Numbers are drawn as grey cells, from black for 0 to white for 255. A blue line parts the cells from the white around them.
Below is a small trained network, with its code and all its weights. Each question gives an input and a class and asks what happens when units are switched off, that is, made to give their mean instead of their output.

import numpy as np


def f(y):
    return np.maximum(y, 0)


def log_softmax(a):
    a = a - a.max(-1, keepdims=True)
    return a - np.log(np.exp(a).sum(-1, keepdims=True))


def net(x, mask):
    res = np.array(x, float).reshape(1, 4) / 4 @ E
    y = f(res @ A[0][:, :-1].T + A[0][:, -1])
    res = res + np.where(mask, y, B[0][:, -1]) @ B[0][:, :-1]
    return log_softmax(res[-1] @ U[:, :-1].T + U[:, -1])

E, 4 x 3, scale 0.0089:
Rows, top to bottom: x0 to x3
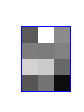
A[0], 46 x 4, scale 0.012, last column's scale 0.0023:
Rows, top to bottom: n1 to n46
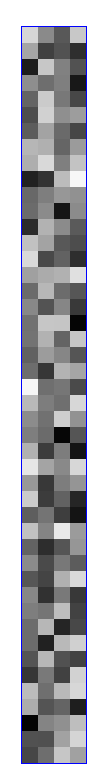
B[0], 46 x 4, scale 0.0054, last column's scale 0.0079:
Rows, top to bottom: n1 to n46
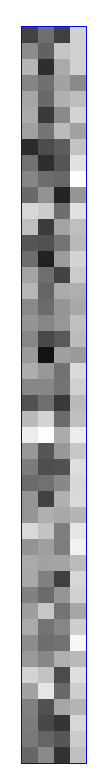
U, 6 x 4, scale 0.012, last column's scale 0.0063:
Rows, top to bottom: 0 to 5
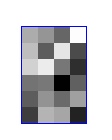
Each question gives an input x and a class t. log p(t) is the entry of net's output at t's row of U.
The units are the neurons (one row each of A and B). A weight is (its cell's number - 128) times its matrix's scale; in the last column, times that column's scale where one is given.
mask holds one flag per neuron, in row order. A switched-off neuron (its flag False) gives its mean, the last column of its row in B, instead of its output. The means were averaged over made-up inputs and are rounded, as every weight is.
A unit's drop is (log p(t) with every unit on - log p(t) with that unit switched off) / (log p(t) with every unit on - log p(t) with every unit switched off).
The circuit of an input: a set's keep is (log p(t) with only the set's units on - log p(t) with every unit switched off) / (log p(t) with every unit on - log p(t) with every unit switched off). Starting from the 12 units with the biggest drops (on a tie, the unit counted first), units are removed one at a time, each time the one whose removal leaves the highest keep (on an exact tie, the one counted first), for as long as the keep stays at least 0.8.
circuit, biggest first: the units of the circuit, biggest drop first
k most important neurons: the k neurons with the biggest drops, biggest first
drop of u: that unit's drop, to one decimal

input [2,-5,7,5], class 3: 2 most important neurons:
n8, n9
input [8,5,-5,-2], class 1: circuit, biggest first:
n3, n13
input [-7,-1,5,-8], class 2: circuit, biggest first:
n42
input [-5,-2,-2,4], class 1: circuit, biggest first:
n2, n30, n46
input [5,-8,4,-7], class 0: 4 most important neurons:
n9, n26, n28, n8
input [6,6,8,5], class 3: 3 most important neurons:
n9, n8, n1
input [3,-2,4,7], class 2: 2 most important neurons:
n26, n12
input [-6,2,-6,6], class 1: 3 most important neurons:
n2, n30, n36
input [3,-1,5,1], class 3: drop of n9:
0.1
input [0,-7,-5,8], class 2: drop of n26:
0.1
